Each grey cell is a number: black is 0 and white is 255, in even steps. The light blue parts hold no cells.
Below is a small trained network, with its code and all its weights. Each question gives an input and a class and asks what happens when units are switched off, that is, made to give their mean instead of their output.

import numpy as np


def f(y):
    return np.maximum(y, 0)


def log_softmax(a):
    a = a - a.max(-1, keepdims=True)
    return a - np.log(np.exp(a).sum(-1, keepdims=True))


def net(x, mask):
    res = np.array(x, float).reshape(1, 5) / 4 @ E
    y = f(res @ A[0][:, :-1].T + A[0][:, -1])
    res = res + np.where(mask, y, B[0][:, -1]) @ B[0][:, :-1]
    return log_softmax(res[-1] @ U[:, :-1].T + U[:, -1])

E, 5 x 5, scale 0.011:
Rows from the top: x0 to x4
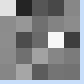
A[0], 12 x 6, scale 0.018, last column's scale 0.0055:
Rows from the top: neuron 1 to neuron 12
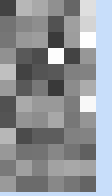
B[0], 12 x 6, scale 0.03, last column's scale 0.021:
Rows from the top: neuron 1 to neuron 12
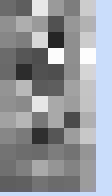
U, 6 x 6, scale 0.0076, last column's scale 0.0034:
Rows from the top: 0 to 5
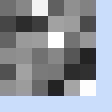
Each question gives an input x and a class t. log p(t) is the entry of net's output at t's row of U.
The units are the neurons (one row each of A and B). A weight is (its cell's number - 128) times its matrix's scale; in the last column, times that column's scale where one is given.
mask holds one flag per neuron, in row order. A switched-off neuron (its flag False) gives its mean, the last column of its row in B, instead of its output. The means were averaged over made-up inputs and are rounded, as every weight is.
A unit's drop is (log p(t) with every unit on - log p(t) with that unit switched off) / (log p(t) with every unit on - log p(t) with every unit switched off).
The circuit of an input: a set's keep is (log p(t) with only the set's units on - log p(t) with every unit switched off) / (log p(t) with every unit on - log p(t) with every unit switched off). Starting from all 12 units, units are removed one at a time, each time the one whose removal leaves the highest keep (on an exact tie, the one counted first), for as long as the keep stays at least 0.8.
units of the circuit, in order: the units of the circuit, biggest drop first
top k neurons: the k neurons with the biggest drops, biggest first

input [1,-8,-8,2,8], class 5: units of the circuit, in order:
[neuron 6]
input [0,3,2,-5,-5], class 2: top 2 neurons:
[neuron 5; neuron 9]
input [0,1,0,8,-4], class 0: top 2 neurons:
[neuron 4; neuron 9]
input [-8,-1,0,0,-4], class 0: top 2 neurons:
[neuron 4; neuron 1]
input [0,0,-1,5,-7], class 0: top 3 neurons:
[neuron 4; neuron 9; neuron 5]
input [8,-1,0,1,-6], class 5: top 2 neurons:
[neuron 4; neuron 6]
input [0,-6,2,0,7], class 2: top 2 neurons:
[neuron 5; neuron 9]
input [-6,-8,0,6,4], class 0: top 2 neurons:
[neuron 4; neuron 1]
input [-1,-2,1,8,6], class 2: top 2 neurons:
[neuron 3; neuron 5]
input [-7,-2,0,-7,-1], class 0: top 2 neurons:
[neuron 4; neuron 1]
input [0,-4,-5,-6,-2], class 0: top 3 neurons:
[neuron 9; neuron 5; neuron 3]
